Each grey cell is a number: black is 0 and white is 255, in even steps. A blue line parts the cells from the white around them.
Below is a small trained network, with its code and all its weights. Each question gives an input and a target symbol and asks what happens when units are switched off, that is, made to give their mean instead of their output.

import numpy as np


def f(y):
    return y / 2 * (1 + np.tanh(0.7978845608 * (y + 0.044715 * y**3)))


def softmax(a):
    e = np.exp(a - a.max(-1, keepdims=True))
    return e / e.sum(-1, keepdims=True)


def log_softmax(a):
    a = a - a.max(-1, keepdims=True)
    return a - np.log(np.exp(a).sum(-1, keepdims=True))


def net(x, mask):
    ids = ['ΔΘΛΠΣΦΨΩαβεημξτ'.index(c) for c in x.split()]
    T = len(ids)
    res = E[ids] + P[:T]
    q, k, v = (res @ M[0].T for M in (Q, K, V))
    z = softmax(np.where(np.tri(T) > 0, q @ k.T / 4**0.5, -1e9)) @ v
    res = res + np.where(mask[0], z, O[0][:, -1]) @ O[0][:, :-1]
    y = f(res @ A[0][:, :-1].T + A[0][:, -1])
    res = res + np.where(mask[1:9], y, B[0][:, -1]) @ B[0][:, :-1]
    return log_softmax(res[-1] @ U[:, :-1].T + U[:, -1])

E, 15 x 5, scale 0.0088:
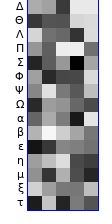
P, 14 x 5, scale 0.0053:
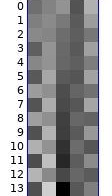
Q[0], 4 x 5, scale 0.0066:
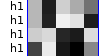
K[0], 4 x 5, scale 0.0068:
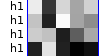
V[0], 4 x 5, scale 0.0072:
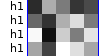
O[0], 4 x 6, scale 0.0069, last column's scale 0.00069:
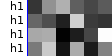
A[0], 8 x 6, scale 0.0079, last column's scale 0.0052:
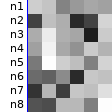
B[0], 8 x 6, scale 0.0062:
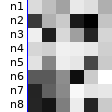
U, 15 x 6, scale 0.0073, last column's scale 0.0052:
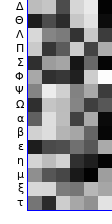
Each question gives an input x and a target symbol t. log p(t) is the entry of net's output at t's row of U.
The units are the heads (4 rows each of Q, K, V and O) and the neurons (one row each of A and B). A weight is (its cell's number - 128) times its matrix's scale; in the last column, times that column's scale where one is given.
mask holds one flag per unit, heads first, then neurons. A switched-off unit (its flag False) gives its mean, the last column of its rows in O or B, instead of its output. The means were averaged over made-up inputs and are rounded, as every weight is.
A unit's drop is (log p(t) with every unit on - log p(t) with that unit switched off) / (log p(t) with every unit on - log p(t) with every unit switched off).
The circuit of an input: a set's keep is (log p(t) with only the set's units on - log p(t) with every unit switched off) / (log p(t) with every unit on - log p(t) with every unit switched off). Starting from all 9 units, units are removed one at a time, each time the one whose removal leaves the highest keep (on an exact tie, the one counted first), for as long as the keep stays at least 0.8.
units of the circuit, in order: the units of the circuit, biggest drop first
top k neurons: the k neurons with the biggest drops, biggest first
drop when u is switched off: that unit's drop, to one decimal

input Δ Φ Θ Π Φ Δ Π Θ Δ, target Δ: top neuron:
(n1)
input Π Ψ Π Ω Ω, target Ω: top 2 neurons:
(n2; n8)
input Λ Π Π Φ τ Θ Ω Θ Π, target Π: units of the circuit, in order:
(h1; n3)
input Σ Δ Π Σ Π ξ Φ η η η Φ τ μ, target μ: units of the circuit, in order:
(n4; n7; h1)
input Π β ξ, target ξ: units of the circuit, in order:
(h1; n8; n1)
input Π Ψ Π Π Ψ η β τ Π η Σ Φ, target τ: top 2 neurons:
(n8; n4)
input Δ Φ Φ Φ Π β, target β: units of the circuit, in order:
(n5; n4; n6)
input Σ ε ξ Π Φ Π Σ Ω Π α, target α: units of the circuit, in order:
(n6; h1; n2)
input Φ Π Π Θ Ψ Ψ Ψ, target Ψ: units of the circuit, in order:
(h1; n4)
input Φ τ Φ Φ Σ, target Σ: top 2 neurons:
(n2; n6)
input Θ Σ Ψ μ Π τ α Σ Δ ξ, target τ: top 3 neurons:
(n8; n5; n6)
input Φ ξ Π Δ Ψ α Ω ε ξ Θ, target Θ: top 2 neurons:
(n7; n3)
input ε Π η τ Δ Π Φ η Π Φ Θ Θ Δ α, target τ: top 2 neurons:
(n8; n5)
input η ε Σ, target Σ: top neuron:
(n2)
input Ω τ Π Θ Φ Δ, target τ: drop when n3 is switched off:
-0.3
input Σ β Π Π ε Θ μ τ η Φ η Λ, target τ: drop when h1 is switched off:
2.0
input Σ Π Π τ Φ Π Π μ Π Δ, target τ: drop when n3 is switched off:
-0.1
